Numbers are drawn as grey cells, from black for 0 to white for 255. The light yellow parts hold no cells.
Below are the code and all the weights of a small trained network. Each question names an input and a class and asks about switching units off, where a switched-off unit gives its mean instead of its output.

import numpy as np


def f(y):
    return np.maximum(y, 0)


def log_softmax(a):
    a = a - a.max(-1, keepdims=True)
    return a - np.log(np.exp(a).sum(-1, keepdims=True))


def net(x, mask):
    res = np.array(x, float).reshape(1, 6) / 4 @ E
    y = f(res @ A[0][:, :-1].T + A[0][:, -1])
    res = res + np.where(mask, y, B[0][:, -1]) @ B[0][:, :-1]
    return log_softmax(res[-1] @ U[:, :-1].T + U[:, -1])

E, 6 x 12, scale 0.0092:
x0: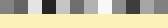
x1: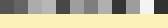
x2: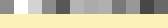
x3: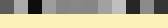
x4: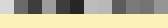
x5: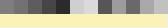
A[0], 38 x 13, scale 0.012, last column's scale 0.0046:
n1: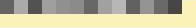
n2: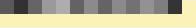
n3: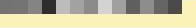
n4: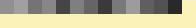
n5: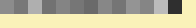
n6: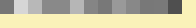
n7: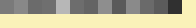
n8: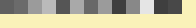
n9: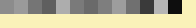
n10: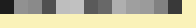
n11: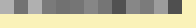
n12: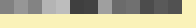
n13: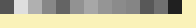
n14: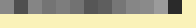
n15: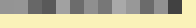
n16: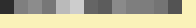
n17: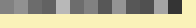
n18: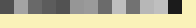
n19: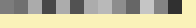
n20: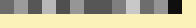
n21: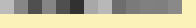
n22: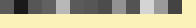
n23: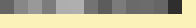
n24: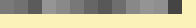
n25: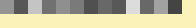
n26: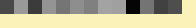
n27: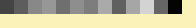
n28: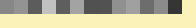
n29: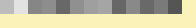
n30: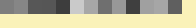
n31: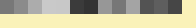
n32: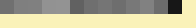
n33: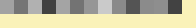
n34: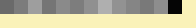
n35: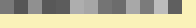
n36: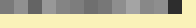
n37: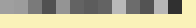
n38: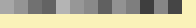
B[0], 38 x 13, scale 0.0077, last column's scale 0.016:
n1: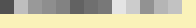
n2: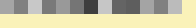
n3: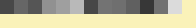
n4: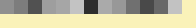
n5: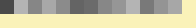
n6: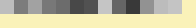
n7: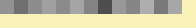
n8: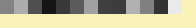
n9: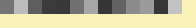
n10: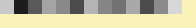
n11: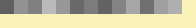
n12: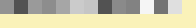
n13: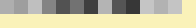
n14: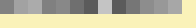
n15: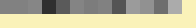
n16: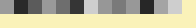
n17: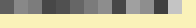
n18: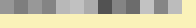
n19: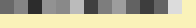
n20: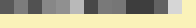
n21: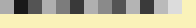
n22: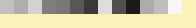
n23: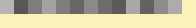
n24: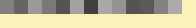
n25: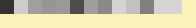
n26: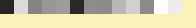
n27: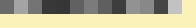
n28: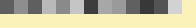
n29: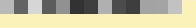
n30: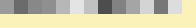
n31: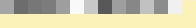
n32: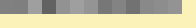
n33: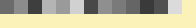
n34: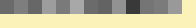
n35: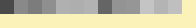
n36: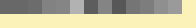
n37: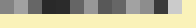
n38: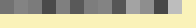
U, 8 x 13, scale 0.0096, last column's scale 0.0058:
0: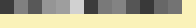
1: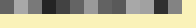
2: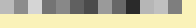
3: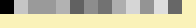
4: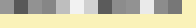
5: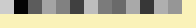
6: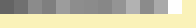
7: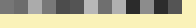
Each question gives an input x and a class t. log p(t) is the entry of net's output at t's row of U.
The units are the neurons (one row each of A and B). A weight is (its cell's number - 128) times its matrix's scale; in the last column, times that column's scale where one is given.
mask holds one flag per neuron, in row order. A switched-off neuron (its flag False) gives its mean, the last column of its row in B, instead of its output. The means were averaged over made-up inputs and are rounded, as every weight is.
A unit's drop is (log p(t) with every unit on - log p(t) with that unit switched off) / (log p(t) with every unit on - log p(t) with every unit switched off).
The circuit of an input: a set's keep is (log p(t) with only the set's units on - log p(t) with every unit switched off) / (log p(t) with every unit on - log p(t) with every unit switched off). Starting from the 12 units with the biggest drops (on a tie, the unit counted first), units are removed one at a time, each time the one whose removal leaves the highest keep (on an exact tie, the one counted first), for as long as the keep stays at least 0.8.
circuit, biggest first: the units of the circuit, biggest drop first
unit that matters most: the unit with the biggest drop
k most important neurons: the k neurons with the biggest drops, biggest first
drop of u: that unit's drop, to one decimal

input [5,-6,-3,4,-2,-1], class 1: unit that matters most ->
n37
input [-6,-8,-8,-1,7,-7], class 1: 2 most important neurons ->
n37; n9
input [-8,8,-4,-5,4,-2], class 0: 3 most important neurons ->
n20; n28; n4
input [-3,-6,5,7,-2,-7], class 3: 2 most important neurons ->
n26; n1
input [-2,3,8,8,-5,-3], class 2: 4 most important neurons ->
n13; n6; n29; n25
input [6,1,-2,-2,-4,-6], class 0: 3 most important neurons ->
n19; n3; n33
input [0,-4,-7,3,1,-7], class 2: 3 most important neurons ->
n22; n2; n30
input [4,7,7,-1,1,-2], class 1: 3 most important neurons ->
n8; n22; n27
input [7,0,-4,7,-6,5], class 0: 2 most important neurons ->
n3; n19
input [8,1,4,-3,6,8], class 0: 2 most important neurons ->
n33; n19
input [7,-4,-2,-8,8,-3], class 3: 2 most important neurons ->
n25; n5
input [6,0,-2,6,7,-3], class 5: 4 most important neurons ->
n21; n25; n28; n20
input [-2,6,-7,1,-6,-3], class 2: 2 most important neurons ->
n22; n2
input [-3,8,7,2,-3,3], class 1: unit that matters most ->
n8
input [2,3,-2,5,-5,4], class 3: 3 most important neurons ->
n26; n21; n1
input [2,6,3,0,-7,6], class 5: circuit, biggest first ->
n10; n16
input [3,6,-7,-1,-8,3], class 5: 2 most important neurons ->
n10; n16
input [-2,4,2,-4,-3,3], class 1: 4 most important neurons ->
n26; n8; n1; n27
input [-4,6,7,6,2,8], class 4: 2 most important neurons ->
n30; n22
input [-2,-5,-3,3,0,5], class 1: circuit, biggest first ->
n37
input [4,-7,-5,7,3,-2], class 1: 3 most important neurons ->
n37; n17; n9
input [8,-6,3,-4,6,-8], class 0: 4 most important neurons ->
n33; n19; n3; n30
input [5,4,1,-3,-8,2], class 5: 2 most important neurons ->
n10; n16
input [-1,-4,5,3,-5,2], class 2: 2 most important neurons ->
n13; n6
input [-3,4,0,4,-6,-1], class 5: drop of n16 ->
0.2
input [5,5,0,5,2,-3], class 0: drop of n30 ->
0.1
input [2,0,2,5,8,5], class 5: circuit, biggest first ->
n21
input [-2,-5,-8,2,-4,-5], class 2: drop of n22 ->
1.0
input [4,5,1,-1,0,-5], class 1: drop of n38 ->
-0.1
